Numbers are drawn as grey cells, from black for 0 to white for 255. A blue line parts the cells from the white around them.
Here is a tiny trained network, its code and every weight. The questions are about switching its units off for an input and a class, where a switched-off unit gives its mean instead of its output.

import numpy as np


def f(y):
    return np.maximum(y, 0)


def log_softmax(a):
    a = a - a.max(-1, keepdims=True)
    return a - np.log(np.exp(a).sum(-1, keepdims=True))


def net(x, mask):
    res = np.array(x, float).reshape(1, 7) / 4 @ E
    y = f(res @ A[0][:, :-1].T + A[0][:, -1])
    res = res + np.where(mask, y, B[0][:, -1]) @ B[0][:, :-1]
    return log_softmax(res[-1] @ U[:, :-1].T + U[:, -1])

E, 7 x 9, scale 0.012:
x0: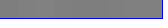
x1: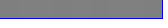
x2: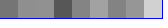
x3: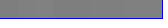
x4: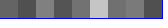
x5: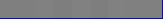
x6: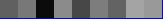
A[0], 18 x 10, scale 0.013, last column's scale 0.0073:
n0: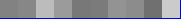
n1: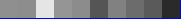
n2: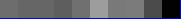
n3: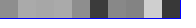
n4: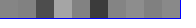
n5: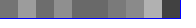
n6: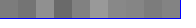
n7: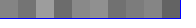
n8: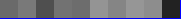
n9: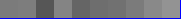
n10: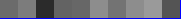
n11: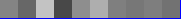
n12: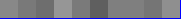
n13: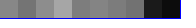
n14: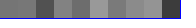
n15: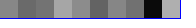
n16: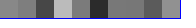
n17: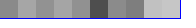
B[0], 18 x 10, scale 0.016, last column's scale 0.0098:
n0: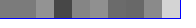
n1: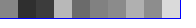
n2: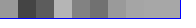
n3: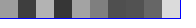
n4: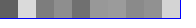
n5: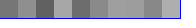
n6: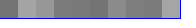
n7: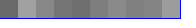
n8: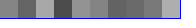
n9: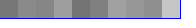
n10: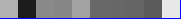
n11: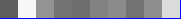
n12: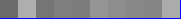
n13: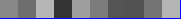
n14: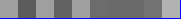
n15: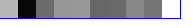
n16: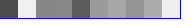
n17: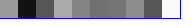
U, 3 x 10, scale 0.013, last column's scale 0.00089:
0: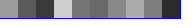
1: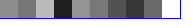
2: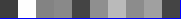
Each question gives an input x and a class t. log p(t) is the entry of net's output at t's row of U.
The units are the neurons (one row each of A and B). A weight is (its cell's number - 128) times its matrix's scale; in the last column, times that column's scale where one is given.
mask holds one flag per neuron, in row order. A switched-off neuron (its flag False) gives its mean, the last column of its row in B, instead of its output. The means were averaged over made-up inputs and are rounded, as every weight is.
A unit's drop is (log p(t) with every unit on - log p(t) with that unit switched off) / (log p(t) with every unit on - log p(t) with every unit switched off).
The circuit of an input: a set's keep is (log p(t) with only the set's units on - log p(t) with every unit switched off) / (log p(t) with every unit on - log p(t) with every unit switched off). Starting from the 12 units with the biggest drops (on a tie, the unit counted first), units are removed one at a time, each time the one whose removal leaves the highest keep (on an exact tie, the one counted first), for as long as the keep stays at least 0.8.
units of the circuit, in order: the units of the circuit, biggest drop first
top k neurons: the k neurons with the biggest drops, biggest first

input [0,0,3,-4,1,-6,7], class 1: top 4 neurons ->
n8, n1, n17, n14
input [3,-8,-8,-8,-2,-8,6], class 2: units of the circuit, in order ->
n16
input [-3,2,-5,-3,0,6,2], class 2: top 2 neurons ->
n16, n17
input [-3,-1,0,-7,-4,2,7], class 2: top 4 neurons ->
n16, n4, n15, n1
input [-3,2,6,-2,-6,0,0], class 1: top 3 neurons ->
n3, n1, n15
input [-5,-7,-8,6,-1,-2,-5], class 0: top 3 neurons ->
n1, n15, n3
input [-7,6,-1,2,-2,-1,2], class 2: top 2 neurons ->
n15, n1
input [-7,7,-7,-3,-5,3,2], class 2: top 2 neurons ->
n16, n4
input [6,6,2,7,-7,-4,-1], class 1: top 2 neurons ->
n3, n15
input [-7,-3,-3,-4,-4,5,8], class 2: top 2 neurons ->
n16, n4
